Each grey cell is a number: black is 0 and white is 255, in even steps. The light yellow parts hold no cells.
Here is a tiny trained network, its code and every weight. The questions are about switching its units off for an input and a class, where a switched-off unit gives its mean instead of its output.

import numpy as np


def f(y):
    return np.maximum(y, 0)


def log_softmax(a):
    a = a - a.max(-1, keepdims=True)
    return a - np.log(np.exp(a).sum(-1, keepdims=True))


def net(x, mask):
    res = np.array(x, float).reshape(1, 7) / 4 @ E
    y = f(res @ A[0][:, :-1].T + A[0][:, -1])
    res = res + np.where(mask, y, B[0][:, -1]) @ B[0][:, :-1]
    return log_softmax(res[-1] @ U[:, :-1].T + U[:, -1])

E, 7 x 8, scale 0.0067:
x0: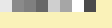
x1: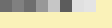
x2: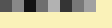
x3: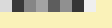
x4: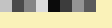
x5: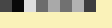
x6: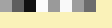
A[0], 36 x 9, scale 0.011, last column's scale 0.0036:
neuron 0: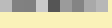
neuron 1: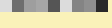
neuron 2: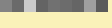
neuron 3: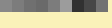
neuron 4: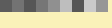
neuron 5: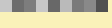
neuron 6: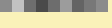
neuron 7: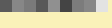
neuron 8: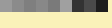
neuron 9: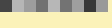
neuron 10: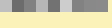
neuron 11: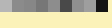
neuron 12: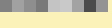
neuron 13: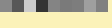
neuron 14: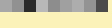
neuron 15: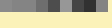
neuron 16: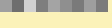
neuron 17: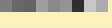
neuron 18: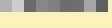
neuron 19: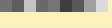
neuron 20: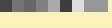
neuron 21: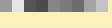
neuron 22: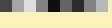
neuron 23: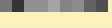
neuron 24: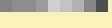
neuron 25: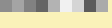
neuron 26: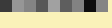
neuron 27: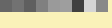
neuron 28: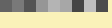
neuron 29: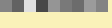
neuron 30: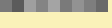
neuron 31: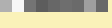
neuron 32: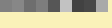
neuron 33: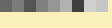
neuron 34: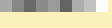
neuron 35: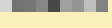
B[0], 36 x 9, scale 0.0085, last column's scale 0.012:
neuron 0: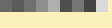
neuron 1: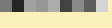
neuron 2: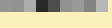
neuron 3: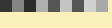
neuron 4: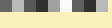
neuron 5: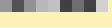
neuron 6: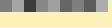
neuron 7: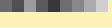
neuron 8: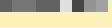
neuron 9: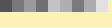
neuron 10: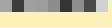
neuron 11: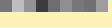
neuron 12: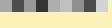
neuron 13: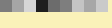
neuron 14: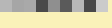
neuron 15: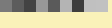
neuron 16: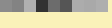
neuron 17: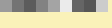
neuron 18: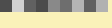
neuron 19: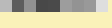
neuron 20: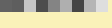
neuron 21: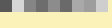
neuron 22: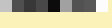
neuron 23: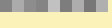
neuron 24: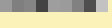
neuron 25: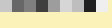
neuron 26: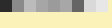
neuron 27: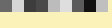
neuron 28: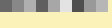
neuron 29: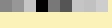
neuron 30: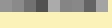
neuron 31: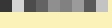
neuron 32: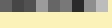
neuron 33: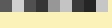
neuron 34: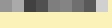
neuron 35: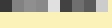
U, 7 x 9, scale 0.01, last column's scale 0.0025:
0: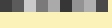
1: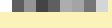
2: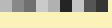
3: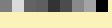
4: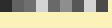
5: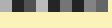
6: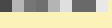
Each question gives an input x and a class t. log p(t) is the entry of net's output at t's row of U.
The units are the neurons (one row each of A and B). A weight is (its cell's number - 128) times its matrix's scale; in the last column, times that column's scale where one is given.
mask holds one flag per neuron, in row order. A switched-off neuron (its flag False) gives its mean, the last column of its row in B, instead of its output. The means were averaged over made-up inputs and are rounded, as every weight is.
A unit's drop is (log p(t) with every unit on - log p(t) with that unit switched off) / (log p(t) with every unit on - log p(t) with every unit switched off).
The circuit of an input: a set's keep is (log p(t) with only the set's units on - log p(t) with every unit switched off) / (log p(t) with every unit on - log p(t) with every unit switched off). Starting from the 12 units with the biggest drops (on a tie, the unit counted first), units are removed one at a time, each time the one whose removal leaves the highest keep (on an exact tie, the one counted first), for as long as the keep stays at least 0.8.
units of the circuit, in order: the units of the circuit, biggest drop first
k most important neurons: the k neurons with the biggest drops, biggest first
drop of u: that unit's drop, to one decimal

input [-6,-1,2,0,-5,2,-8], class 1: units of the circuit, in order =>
neuron 22
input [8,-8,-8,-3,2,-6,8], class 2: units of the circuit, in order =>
neuron 5; neuron 1; neuron 10
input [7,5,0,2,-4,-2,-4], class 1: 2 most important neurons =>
neuron 26; neuron 25
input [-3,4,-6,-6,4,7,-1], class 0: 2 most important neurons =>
neuron 26; neuron 25
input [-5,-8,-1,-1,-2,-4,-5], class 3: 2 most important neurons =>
neuron 31; neuron 21
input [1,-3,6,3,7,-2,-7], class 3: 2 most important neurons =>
neuron 25; neuron 12
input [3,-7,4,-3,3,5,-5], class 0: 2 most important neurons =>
neuron 26; neuron 25
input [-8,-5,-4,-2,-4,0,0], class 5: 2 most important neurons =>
neuron 22; neuron 32
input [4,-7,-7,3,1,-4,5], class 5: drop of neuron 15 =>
0.2
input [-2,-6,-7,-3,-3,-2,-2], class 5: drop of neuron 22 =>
0.2
